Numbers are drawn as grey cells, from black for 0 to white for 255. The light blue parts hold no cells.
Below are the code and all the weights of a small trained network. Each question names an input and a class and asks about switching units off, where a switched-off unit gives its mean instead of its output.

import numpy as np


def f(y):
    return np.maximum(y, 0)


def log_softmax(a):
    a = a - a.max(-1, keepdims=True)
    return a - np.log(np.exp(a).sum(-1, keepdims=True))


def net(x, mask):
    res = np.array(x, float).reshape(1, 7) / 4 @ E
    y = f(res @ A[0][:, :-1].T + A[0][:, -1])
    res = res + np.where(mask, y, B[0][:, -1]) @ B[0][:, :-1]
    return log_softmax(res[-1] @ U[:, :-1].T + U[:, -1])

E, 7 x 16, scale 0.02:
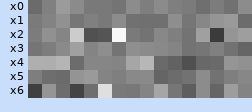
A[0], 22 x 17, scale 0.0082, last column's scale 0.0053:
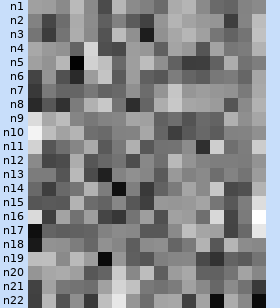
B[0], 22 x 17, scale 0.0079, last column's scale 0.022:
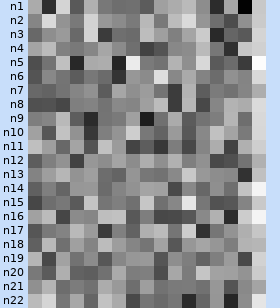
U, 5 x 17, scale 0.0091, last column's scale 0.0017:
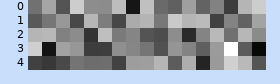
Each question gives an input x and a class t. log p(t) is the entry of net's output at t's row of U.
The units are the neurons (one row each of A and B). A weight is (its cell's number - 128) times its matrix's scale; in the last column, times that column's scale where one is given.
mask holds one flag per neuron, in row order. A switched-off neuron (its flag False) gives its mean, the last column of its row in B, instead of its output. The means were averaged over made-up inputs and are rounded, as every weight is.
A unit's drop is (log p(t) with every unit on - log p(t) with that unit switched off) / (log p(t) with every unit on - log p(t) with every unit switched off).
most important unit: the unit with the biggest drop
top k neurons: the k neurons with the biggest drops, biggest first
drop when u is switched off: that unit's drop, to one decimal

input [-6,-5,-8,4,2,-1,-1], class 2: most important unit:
n16
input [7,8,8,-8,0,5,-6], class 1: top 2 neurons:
[n3; n15]
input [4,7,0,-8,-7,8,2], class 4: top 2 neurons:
[n8; n16]
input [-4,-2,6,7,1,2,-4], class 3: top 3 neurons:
[n5; n10; n19]
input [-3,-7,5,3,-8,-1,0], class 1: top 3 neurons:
[n3; n16; n1]
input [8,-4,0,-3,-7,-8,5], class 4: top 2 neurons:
[n8; n16]
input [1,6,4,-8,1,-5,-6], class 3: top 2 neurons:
[n5; n19]
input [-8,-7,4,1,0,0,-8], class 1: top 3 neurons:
[n3; n2; n12]
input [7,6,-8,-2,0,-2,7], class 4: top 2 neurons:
[n8; n14]
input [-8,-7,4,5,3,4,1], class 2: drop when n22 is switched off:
0.3
